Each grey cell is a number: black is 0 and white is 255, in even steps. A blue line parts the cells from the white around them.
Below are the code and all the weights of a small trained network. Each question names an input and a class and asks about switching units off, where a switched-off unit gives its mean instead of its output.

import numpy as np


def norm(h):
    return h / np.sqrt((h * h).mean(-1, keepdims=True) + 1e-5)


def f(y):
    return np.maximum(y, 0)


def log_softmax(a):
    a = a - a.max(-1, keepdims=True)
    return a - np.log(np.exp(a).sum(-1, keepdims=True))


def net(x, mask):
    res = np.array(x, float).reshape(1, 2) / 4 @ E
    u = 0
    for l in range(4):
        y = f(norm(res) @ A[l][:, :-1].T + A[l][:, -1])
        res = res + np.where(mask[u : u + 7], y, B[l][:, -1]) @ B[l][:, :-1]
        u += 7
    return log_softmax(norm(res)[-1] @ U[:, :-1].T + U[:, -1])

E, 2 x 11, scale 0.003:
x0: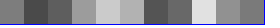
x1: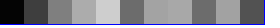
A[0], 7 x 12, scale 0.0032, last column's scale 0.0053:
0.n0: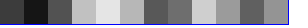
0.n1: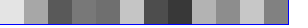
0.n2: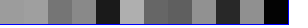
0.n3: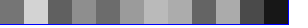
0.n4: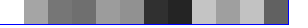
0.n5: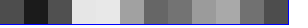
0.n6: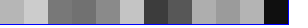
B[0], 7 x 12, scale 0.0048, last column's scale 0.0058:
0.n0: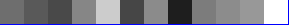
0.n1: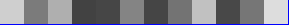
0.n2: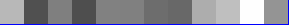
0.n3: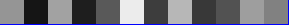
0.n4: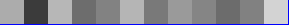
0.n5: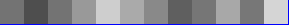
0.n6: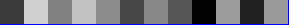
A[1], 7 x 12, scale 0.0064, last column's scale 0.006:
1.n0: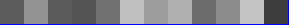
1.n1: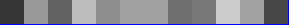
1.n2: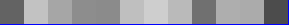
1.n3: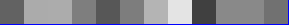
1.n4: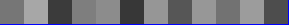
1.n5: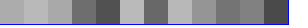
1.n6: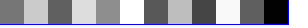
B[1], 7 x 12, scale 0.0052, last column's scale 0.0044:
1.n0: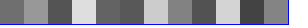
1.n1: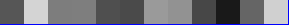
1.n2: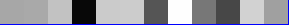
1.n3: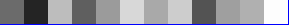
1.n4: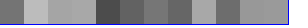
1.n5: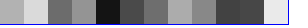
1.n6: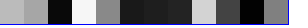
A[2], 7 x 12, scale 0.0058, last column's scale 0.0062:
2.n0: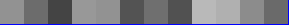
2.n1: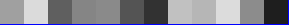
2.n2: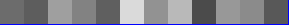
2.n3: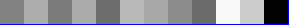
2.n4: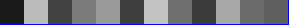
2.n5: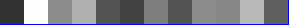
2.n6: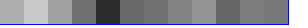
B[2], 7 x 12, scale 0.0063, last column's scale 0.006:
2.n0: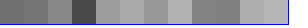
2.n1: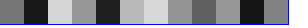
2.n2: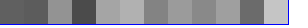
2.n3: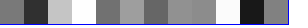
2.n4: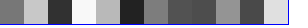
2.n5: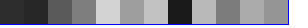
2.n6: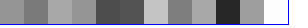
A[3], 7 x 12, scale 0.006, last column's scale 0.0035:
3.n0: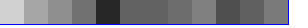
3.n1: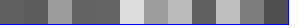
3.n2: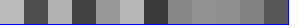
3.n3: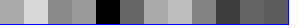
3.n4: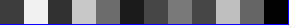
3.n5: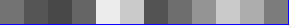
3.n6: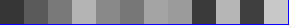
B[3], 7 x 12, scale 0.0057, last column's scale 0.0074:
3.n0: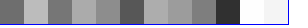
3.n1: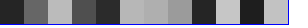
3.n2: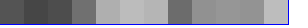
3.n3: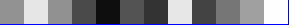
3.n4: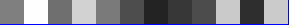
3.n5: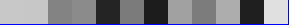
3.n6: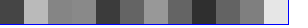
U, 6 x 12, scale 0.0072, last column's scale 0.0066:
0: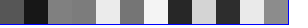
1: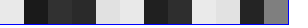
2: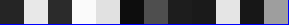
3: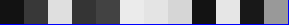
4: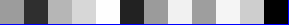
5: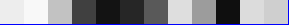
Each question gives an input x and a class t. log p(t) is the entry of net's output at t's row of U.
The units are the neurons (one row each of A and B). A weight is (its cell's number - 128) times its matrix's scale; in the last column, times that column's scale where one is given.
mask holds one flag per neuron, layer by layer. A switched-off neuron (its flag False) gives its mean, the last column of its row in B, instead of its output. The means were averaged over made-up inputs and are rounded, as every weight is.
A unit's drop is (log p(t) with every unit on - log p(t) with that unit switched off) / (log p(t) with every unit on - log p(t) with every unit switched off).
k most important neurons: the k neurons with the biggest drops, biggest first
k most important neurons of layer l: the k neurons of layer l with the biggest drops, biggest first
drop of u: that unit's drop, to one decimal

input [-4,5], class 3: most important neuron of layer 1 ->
(1.n3)
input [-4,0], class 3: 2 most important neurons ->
(0.n0 0.n1)
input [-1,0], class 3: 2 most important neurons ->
(0.n5 0.n1)
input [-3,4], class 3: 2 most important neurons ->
(0.n0 0.n5)
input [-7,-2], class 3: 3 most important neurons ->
(1.n3 0.n1 0.n0)
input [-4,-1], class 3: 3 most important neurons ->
(0.n1 0.n0 1.n3)
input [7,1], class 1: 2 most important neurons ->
(2.n4 0.n6)
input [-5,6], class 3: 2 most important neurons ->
(0.n0 1.n3)
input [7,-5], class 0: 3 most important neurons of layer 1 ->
(1.n1 1.n5 1.n4)
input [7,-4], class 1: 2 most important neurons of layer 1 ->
(1.n5 1.n1)
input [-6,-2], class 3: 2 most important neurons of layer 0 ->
(0.n1 0.n0)
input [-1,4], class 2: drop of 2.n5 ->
0.0
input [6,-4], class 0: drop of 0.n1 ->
0.9
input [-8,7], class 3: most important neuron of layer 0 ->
(0.n0)
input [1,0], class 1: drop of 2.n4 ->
0.1
